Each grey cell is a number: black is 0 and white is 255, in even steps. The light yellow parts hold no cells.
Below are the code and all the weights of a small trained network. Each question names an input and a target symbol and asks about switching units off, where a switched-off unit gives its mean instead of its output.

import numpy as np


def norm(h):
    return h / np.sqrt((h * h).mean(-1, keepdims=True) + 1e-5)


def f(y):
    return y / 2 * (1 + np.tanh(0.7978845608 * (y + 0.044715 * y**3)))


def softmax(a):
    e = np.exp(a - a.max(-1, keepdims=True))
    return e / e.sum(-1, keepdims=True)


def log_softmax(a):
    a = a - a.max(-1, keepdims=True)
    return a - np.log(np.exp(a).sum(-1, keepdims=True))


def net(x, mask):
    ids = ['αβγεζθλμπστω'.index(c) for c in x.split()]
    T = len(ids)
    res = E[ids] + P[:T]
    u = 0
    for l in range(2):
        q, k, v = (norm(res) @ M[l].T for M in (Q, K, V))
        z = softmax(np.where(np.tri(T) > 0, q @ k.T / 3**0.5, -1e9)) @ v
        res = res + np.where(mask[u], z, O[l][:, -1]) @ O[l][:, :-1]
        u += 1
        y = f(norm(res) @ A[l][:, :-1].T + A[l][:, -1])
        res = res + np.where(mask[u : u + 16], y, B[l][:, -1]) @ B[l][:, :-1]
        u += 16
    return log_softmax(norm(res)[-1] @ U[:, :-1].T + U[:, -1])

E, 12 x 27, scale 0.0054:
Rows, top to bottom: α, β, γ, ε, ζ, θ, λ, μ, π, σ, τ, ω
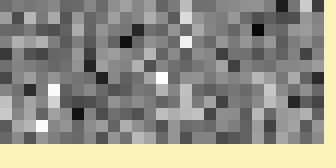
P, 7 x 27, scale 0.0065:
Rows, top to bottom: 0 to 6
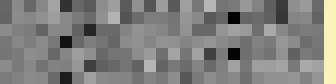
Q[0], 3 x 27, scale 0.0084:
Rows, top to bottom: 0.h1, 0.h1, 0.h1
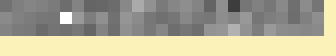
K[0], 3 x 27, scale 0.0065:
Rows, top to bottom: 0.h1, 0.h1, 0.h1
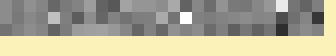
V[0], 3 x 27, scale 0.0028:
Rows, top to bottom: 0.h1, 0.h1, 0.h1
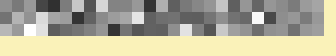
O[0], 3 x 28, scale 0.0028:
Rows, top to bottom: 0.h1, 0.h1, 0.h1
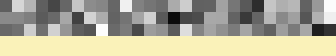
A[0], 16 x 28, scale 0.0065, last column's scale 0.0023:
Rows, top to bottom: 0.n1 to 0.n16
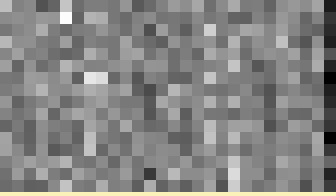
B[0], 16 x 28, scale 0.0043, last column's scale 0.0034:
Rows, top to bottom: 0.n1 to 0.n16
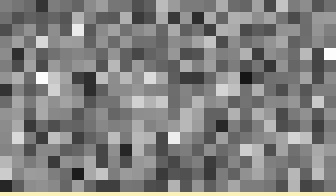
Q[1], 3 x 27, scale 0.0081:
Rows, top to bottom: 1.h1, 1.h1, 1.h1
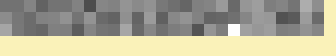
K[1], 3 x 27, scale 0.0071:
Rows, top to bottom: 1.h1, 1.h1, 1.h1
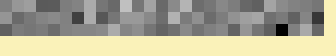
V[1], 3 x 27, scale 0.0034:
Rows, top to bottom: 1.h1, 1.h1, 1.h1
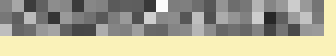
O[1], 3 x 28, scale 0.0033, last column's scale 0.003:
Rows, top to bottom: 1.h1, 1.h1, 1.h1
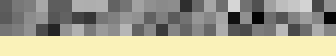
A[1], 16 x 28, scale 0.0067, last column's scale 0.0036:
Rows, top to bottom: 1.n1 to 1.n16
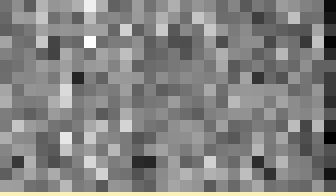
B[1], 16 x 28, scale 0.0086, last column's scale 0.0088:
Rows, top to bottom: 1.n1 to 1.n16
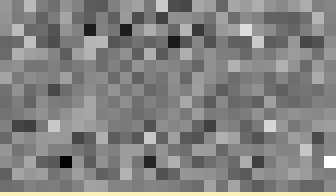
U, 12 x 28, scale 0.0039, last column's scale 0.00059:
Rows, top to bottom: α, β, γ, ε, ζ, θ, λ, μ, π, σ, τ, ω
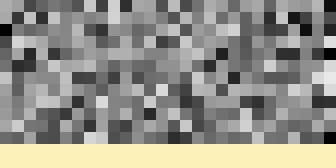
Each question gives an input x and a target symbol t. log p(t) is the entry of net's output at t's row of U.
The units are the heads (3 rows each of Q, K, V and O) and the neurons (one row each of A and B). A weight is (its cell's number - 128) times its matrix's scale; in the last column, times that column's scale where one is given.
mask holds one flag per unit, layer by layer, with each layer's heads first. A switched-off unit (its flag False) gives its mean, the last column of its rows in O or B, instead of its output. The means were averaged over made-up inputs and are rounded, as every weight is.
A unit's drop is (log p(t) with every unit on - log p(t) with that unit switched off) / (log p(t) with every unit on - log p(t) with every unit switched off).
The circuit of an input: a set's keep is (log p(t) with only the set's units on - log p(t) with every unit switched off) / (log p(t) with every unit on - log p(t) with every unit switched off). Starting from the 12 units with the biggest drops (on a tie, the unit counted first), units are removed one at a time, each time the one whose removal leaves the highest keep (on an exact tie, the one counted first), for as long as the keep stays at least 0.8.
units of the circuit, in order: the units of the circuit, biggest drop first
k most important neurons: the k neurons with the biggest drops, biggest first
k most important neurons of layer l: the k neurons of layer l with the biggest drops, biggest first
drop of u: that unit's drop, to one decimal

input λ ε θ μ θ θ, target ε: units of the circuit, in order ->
1.n14, 1.n5
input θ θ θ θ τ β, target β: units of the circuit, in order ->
0.n6, 1.n14
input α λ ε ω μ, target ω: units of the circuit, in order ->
0.h1, 1.n4
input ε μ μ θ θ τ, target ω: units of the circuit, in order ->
1.n4, 0.n14
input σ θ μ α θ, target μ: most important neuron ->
1.n1
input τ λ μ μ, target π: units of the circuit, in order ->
0.h1, 0.n7
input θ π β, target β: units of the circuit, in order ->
1.n14, 0.n6
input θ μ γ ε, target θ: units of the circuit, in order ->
0.h1, 0.n15, 1.n11, 1.n14
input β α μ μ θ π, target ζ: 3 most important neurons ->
1.n8, 0.n4, 1.n14
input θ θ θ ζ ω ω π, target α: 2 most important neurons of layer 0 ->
0.n12, 0.n13
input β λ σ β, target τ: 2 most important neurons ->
1.n3, 0.n9
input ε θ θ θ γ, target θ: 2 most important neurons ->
0.n5, 1.n11
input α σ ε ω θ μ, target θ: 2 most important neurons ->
1.n14, 1.n5
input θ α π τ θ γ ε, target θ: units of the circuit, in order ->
0.h1, 1.n11, 0.n15, 1.n14
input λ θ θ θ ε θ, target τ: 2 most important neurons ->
1.n14, 0.n14
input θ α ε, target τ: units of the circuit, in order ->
1.n14
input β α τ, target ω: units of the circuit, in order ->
0.n14, 1.n4
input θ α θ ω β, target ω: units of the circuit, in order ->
0.h1, 1.n4
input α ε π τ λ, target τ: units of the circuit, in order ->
0.h1, 1.n3, 0.n2
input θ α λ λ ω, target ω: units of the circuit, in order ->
1.n4
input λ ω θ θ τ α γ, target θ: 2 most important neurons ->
1.n11, 0.n15
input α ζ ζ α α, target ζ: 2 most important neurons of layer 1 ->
1.n14, 1.n16
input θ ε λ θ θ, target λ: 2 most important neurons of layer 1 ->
1.n2, 1.n14
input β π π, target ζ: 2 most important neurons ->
1.n8, 1.n14
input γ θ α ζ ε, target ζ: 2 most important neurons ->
1.n14, 1.n16
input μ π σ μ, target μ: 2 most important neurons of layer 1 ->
1.n1, 1.n14
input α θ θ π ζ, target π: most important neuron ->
1.n12
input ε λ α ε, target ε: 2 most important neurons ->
1.n15, 1.n14
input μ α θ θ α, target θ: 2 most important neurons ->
1.n11, 1.n14
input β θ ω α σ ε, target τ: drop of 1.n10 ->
0.1
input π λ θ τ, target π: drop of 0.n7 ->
1.0
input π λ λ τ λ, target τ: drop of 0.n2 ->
0.2
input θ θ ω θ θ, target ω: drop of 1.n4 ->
0.3
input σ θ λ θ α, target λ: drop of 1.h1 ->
1.4
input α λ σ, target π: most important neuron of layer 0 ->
0.n1
